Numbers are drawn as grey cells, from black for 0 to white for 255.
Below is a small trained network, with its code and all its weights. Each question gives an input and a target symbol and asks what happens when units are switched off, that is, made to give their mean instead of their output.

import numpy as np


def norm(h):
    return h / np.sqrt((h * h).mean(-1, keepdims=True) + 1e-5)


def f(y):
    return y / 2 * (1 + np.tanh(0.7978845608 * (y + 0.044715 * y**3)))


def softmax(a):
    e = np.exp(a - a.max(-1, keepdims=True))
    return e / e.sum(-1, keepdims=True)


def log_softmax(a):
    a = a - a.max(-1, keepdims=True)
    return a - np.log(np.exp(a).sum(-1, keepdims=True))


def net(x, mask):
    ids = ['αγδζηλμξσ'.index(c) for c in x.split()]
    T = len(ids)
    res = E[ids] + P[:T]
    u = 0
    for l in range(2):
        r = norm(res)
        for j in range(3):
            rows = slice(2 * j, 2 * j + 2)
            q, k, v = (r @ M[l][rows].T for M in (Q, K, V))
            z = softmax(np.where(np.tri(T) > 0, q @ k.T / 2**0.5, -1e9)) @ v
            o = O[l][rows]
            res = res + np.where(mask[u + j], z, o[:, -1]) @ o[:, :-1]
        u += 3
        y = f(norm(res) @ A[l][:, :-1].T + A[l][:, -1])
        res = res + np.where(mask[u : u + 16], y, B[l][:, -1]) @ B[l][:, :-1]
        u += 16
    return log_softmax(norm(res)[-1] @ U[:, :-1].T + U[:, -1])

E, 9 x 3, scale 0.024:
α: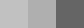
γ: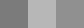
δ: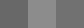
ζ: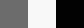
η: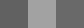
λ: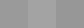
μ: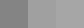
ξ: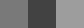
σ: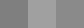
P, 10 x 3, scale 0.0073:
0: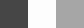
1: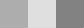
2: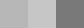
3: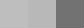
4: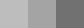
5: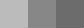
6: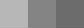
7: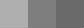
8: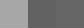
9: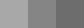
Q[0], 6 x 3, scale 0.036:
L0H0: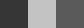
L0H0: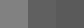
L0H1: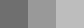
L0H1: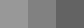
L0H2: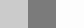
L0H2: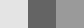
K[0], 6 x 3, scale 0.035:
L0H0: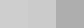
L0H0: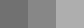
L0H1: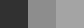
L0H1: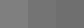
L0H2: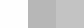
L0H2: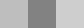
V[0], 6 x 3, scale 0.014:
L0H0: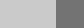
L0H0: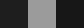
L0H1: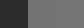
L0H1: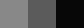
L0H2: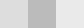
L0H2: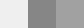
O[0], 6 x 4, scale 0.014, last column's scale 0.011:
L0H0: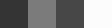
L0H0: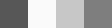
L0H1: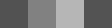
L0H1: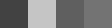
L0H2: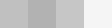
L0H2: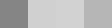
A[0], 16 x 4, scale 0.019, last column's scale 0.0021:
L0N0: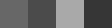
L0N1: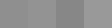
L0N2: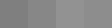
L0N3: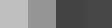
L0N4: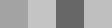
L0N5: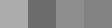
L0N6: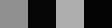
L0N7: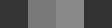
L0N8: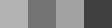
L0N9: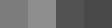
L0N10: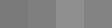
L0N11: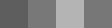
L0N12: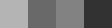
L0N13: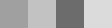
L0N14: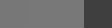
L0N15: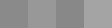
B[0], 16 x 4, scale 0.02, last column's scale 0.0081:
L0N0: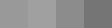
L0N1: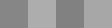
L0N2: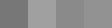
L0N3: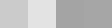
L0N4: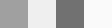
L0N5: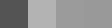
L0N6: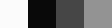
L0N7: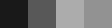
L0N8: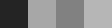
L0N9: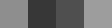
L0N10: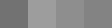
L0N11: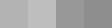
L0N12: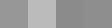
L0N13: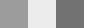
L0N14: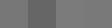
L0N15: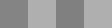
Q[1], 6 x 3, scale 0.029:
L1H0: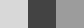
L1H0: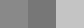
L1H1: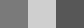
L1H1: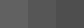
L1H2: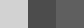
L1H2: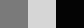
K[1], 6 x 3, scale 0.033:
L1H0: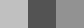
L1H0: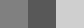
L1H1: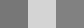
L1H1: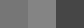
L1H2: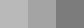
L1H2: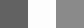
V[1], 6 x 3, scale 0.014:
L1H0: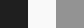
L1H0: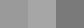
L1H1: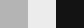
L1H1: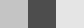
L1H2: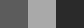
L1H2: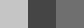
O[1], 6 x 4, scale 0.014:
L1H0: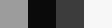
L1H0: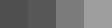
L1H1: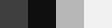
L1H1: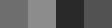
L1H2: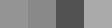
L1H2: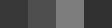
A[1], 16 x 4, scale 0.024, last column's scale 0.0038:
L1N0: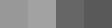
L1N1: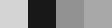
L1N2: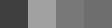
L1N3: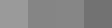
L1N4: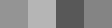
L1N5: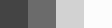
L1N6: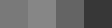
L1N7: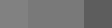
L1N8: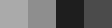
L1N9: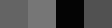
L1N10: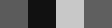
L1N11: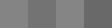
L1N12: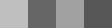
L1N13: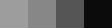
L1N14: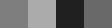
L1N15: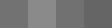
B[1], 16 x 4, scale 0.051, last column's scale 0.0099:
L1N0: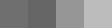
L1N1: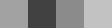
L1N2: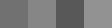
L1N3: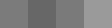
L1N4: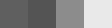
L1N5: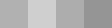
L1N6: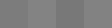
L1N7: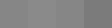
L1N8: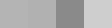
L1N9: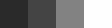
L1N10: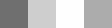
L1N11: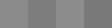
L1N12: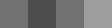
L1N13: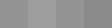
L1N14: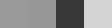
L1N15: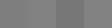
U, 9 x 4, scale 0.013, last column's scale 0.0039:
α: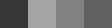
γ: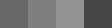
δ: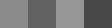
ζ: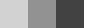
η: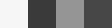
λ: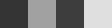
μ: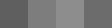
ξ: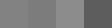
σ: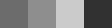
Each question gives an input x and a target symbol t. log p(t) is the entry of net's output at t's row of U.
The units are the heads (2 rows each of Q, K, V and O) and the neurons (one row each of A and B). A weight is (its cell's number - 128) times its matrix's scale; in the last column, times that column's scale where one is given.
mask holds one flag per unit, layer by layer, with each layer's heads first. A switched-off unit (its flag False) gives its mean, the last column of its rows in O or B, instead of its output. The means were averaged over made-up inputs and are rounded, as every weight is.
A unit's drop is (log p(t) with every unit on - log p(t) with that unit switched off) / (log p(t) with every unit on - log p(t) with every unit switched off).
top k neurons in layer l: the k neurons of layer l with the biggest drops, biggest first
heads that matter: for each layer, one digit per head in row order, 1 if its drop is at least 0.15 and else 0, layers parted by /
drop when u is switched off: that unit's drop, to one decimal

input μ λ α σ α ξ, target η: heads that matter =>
100 / 010
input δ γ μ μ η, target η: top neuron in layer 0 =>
L0N6
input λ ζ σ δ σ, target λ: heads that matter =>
101 / 000
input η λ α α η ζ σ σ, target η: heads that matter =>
111 / 101
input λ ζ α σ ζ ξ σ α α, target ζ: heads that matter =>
010 / 000
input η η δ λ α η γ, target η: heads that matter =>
111 / 101
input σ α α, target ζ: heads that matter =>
000 / 000
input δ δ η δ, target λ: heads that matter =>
010 / 011
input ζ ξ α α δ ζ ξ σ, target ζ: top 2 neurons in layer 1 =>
L1N9; L1N14
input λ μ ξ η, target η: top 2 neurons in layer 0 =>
L0N8; L0N6
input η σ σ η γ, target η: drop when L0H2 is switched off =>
0.5
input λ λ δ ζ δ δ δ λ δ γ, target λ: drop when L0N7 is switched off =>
-0.1
